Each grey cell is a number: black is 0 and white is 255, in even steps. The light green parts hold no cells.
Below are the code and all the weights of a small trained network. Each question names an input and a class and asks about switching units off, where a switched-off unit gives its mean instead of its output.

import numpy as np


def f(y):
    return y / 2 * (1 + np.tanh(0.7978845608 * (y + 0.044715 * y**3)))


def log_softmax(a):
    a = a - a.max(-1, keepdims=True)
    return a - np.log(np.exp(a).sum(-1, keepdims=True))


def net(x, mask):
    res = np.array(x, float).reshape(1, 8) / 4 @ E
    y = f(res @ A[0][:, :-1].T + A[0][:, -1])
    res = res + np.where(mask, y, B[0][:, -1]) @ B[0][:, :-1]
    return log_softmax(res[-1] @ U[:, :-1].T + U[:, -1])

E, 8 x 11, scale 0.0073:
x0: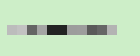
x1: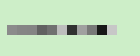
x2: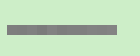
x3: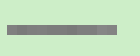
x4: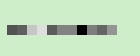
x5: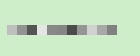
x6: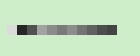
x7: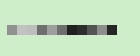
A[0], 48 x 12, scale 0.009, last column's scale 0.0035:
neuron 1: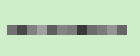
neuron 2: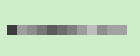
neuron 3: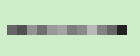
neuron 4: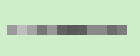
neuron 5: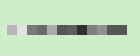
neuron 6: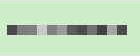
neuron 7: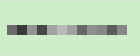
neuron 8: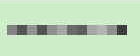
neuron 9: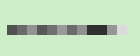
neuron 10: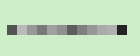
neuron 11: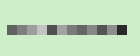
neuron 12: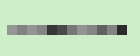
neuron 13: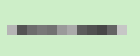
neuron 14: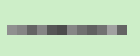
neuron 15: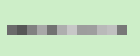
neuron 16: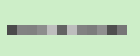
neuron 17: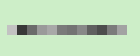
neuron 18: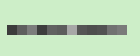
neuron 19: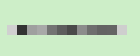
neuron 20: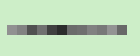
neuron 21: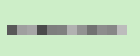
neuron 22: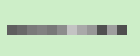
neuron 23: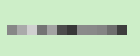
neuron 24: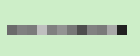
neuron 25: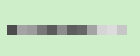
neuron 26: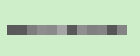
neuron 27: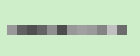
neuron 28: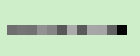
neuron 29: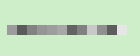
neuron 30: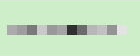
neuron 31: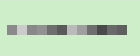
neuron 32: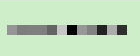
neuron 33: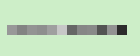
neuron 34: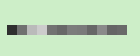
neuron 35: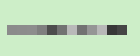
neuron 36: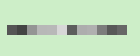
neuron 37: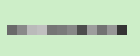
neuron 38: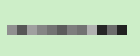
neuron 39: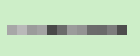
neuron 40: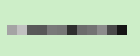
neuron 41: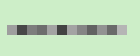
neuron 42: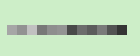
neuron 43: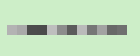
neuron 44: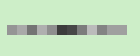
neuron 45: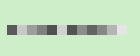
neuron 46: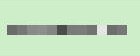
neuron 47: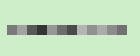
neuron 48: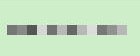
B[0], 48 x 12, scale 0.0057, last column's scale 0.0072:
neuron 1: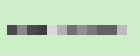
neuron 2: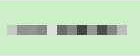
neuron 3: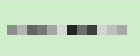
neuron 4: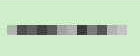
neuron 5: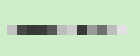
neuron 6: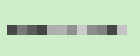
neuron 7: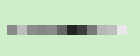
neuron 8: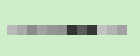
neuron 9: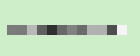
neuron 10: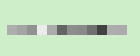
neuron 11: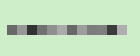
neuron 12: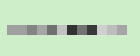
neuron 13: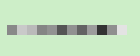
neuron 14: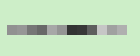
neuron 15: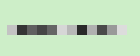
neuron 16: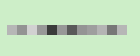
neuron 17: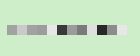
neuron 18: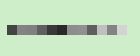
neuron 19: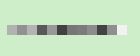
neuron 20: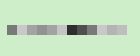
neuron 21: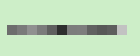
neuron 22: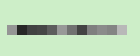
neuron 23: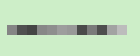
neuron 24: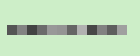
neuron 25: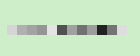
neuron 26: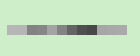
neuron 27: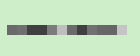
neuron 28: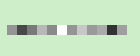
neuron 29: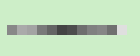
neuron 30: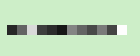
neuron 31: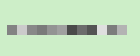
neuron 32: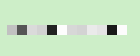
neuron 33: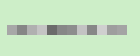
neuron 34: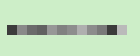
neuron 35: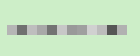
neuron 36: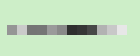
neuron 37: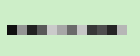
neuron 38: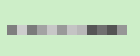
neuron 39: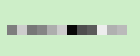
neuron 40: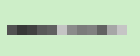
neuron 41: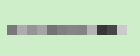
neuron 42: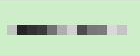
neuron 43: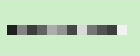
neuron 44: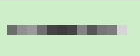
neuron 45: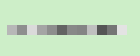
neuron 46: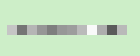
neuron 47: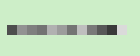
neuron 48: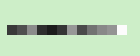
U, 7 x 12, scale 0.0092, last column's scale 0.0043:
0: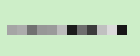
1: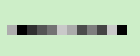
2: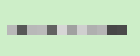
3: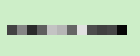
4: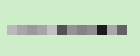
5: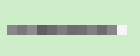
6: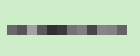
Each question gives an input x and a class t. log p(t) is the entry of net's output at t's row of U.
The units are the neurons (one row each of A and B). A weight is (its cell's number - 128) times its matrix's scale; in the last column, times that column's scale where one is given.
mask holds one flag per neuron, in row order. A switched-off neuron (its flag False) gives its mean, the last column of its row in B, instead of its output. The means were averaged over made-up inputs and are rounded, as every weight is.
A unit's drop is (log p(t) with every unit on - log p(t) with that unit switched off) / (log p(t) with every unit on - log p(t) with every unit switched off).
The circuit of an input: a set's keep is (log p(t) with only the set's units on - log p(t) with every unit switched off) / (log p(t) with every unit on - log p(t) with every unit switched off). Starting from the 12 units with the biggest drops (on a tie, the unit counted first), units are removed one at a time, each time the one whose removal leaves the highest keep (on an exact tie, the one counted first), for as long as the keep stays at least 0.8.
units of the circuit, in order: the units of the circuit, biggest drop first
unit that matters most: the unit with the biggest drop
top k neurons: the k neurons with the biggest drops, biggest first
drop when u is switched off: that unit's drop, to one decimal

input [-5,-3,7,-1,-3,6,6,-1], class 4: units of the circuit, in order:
[neuron 17]
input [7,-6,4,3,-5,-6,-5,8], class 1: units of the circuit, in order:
[neuron 5; neuron 4]
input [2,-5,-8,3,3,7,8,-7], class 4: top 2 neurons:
[neuron 17; neuron 19]
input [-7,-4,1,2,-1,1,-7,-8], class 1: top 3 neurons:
[neuron 15; neuron 22; neuron 48]
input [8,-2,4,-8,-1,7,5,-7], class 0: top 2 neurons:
[neuron 39; neuron 20]
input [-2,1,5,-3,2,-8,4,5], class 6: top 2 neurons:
[neuron 18; neuron 9]
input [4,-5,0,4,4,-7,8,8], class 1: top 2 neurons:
[neuron 5; neuron 42]
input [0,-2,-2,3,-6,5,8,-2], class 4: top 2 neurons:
[neuron 17; neuron 19]
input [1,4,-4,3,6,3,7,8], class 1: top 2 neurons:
[neuron 42; neuron 5]
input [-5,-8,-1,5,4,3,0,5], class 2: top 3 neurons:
[neuron 46; neuron 28; neuron 35]
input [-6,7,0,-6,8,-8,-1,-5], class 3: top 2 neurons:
[neuron 6; neuron 1]
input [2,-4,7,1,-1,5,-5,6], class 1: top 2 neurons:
[neuron 5; neuron 4]
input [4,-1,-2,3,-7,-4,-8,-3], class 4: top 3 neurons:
[neuron 2; neuron 25; neuron 45]
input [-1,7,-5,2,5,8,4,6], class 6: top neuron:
[neuron 30]
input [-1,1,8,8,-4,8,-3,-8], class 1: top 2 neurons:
[neuron 15; neuron 27]
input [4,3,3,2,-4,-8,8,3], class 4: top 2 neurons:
[neuron 17; neuron 13]
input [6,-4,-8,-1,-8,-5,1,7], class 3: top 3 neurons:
[neuron 43; neuron 47; neuron 15]
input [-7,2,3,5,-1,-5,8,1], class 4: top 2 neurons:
[neuron 17; neuron 13]
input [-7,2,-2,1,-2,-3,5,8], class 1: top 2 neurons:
[neuron 42; neuron 5]
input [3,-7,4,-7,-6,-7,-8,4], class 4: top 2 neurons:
[neuron 32; neuron 25]
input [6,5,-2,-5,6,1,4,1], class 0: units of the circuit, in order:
[neuron 39]
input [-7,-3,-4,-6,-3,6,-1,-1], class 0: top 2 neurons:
[neuron 36; neuron 3]
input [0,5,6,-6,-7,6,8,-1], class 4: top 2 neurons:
[neuron 17; neuron 19]
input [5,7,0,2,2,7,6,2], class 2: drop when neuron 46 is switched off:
-0.1
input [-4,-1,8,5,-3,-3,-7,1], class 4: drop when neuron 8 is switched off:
0.0
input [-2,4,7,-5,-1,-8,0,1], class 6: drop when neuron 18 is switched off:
0.1
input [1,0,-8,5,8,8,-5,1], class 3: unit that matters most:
neuron 37
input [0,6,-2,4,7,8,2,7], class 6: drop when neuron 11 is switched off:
-0.1
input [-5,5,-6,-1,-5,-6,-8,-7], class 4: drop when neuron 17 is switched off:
-0.1
